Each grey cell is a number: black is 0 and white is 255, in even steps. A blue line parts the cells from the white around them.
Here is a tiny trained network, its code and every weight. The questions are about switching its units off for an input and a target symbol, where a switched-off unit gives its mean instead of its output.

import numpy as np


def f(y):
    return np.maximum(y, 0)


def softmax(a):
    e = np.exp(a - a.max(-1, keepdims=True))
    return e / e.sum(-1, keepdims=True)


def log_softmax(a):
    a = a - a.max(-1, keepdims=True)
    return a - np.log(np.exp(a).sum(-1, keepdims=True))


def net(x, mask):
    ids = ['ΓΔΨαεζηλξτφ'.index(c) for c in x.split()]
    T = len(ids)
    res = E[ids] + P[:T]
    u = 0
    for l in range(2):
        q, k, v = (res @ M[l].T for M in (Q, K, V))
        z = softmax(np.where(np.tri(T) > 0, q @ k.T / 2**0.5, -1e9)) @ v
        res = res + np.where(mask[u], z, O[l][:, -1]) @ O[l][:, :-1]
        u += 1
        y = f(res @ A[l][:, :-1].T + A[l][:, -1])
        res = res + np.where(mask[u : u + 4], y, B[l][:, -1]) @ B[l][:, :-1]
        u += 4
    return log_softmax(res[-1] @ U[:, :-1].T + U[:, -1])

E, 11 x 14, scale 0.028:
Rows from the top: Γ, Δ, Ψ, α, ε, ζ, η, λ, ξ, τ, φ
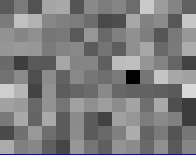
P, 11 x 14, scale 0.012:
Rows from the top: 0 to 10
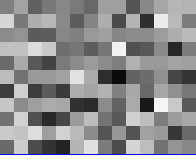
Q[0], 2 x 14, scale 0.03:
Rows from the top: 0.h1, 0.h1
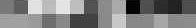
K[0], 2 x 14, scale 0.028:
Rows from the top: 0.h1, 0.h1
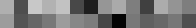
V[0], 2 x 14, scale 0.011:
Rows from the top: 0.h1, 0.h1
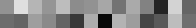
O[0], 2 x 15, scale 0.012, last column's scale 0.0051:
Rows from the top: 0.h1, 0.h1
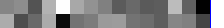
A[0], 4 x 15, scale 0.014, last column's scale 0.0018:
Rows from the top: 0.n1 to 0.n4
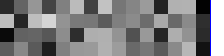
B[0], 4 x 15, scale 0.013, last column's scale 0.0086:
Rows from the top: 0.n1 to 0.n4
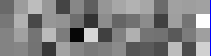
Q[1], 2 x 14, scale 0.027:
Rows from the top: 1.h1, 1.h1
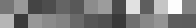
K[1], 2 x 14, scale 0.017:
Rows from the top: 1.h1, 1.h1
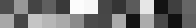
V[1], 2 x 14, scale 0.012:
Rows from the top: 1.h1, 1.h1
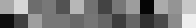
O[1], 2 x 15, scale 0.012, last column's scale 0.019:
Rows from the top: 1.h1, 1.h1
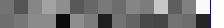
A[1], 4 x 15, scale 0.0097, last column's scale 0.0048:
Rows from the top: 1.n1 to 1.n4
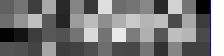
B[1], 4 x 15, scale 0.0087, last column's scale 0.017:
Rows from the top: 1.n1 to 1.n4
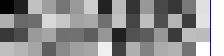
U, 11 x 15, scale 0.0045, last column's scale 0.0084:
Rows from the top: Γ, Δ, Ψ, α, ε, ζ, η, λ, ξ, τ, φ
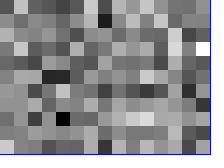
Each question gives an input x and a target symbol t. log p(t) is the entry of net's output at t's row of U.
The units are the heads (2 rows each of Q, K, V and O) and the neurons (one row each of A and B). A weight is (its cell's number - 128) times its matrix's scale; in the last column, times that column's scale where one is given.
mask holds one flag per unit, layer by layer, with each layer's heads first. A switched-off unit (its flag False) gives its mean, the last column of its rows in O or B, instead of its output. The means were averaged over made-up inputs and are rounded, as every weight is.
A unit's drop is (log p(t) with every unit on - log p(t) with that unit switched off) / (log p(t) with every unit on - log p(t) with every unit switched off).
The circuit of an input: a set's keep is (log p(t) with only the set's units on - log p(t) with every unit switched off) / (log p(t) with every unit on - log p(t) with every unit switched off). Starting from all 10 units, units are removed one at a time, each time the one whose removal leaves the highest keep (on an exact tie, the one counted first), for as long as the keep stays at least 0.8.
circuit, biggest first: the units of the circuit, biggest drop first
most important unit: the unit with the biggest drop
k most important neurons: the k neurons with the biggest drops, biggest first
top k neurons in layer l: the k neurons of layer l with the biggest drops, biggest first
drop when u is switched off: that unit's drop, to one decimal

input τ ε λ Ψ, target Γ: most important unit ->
1.n1
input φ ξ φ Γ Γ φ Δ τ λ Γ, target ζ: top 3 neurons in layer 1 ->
1.n4, 1.n1, 1.n2
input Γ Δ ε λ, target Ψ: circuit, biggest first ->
1.h1, 1.n4, 0.h1, 0.n2
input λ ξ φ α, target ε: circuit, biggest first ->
0.h1, 0.n2
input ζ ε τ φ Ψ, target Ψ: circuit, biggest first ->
0.h1, 1.h1, 1.n4
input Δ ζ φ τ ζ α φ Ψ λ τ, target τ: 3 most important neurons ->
1.n1, 1.n4, 0.n2
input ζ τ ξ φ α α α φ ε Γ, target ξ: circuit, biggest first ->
0.h1, 1.n1
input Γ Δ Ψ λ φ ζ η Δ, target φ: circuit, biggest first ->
0.h1, 1.n2
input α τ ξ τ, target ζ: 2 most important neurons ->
1.n4, 0.n2
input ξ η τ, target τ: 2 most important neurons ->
1.n2, 0.n1
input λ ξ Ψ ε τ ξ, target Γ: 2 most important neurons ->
1.n1, 0.n2
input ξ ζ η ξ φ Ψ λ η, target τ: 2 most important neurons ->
1.n1, 1.n4
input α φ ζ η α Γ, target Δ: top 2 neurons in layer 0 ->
0.n2, 0.n4
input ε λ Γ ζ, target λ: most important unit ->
1.h1
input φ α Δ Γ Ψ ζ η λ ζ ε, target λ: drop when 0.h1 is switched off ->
0.3
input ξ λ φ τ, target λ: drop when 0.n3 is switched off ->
0.0
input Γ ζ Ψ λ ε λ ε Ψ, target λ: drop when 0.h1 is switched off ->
0.8
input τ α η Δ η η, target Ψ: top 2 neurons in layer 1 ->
1.n4, 1.n1
